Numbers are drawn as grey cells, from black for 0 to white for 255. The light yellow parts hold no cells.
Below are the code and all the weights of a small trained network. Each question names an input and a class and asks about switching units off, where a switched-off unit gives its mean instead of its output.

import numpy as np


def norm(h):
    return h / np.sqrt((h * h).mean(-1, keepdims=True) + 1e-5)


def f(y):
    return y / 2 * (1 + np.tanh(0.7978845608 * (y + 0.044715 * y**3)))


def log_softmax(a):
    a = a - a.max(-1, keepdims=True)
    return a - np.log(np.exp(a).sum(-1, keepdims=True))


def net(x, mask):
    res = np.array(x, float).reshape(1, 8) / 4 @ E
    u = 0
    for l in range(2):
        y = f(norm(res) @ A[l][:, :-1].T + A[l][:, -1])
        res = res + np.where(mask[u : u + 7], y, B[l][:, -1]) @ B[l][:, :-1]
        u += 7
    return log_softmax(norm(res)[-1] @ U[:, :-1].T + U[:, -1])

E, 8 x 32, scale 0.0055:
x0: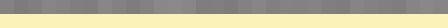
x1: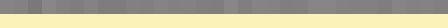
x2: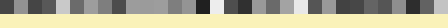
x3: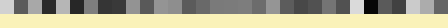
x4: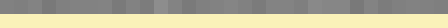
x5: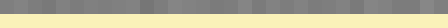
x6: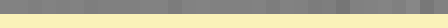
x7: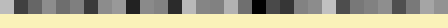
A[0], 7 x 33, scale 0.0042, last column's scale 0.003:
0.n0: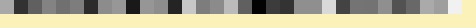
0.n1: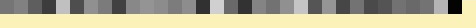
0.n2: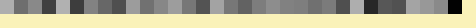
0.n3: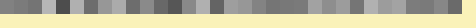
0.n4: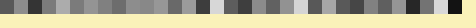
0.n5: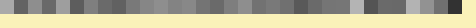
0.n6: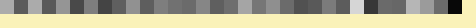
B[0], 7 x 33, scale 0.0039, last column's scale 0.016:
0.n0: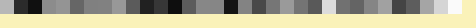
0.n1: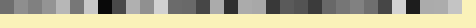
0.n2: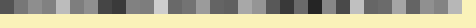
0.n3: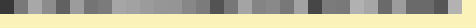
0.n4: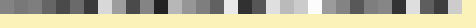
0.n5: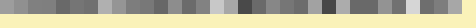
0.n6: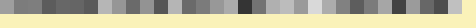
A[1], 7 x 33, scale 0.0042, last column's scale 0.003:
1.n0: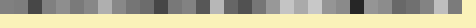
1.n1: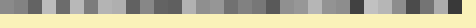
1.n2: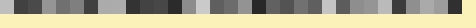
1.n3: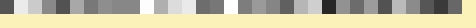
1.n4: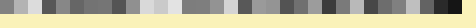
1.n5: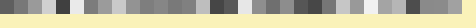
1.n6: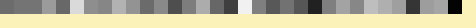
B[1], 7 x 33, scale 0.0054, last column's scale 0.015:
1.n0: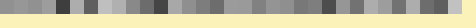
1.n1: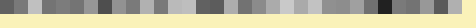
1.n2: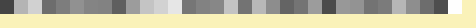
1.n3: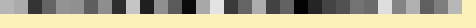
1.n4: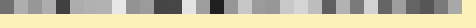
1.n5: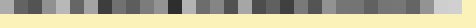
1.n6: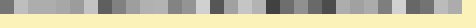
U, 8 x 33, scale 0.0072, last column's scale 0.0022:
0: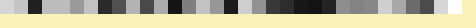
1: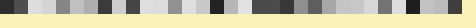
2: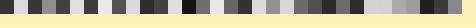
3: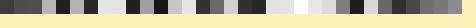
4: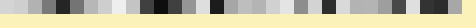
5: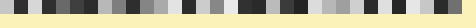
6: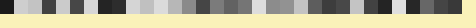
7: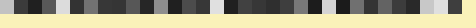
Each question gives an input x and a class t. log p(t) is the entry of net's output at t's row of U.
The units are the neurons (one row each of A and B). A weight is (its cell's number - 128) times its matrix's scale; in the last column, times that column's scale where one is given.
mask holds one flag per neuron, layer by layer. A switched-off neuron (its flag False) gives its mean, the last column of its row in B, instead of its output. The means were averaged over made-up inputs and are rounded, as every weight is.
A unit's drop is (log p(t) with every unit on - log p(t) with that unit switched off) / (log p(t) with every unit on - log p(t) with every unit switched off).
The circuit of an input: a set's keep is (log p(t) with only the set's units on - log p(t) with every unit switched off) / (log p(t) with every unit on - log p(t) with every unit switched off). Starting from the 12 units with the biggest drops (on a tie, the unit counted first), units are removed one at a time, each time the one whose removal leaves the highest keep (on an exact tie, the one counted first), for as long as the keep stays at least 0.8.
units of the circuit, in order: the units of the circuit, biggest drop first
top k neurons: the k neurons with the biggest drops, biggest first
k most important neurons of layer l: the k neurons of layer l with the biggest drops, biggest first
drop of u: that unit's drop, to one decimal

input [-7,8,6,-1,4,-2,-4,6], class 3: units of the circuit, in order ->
0.n4
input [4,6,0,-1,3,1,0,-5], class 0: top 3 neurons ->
0.n4, 0.n6, 0.n0
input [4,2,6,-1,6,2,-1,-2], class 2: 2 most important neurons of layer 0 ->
0.n4, 0.n0
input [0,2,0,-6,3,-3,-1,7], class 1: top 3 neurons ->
0.n6, 0.n3, 1.n6
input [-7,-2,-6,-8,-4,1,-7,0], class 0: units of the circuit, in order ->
0.n0, 1.n3, 1.n5
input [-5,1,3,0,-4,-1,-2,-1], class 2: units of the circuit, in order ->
0.n0, 1.n3
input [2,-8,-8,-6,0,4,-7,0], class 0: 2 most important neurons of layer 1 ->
1.n3, 1.n5
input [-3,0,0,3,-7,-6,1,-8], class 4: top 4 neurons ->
0.n0, 1.n4, 0.n1, 1.n2
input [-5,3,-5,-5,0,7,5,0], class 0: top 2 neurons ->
0.n0, 1.n3
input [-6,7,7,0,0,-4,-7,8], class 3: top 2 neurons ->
0.n4, 1.n0
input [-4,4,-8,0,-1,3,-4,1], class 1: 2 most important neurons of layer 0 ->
0.n4, 0.n3
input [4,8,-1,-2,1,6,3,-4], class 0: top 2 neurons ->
0.n0, 0.n4
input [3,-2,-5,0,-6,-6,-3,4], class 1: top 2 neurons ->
0.n4, 0.n3
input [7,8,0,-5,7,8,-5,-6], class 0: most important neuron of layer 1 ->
1.n5
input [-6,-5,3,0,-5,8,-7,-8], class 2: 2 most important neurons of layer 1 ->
1.n5, 1.n2
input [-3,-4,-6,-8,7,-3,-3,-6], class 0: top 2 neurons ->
0.n0, 1.n3
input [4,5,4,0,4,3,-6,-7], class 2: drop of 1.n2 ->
0.0
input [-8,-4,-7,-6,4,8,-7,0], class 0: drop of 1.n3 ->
0.3
